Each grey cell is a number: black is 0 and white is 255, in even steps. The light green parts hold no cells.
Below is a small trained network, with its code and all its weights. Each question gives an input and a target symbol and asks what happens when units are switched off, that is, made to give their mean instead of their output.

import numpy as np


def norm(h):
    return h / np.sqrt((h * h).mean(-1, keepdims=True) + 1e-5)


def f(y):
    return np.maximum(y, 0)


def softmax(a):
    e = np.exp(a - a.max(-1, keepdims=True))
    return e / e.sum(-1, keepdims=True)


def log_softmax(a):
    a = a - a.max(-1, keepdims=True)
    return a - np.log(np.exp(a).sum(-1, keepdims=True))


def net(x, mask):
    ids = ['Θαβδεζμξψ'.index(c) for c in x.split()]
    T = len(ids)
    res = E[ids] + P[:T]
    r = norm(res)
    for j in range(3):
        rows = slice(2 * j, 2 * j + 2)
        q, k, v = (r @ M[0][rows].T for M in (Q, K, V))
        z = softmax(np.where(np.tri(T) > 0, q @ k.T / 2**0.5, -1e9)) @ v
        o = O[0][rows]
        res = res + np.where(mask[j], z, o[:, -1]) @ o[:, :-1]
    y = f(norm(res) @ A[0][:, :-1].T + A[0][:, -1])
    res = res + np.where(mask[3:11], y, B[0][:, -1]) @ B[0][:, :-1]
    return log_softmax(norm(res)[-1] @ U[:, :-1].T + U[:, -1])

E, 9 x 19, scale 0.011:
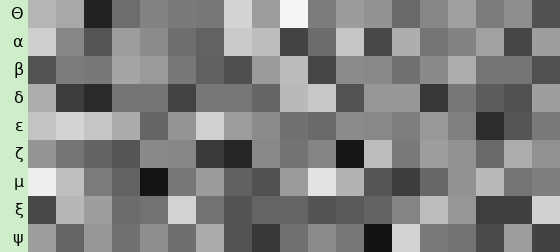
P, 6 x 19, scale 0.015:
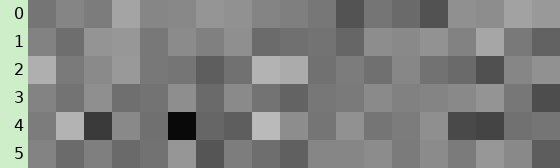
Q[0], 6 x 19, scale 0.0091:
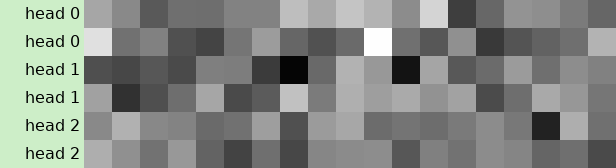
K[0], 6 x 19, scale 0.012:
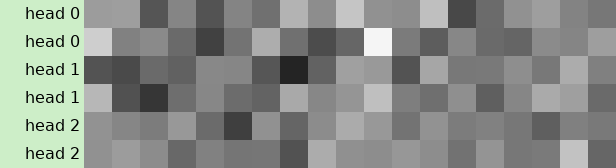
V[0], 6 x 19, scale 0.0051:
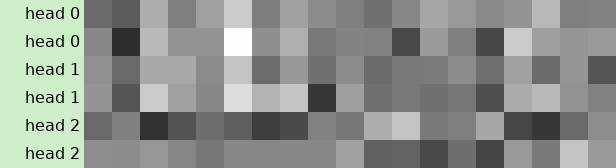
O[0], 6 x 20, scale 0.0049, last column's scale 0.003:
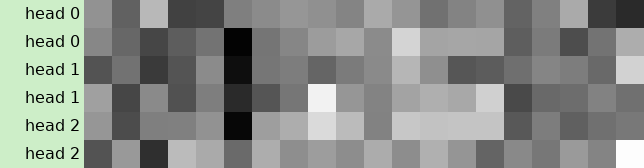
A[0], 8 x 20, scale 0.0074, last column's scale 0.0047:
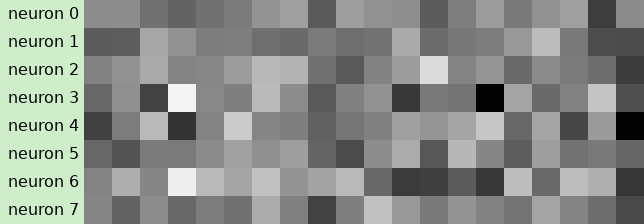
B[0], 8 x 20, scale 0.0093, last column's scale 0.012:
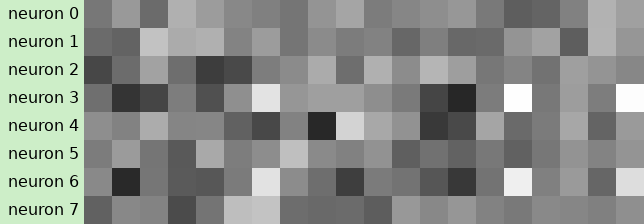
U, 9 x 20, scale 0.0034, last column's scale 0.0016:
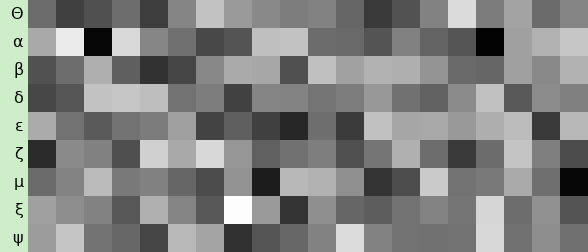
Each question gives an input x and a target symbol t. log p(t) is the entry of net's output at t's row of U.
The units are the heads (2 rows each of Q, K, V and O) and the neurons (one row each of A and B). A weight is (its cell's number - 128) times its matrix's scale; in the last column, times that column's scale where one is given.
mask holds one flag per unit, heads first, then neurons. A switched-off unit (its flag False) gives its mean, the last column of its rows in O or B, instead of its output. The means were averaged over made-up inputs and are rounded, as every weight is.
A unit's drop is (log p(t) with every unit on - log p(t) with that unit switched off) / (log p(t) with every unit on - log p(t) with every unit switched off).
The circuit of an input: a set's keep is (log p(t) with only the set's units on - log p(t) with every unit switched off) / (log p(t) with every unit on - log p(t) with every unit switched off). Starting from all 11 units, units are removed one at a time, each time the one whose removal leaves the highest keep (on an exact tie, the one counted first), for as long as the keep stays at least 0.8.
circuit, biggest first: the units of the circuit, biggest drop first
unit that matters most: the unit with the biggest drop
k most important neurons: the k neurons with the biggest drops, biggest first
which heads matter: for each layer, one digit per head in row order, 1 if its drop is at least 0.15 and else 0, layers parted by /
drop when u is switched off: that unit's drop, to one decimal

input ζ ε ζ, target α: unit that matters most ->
neuron 6
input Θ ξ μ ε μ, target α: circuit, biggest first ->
[head 2; neuron 6; neuron 3; head 0]
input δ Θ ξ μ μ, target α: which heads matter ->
000
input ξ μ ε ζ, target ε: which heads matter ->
000
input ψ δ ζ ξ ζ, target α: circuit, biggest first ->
[head 2; neuron 6; neuron 3; head 1]
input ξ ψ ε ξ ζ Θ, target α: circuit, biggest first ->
[neuron 0; neuron 6; neuron 3]
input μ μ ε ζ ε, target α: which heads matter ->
001
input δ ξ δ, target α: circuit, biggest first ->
[neuron 6; head 2; neuron 3]
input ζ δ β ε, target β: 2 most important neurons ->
[neuron 2; neuron 3]
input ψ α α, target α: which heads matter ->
010
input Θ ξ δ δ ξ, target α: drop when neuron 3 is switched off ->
0.3
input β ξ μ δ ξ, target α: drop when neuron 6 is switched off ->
0.5
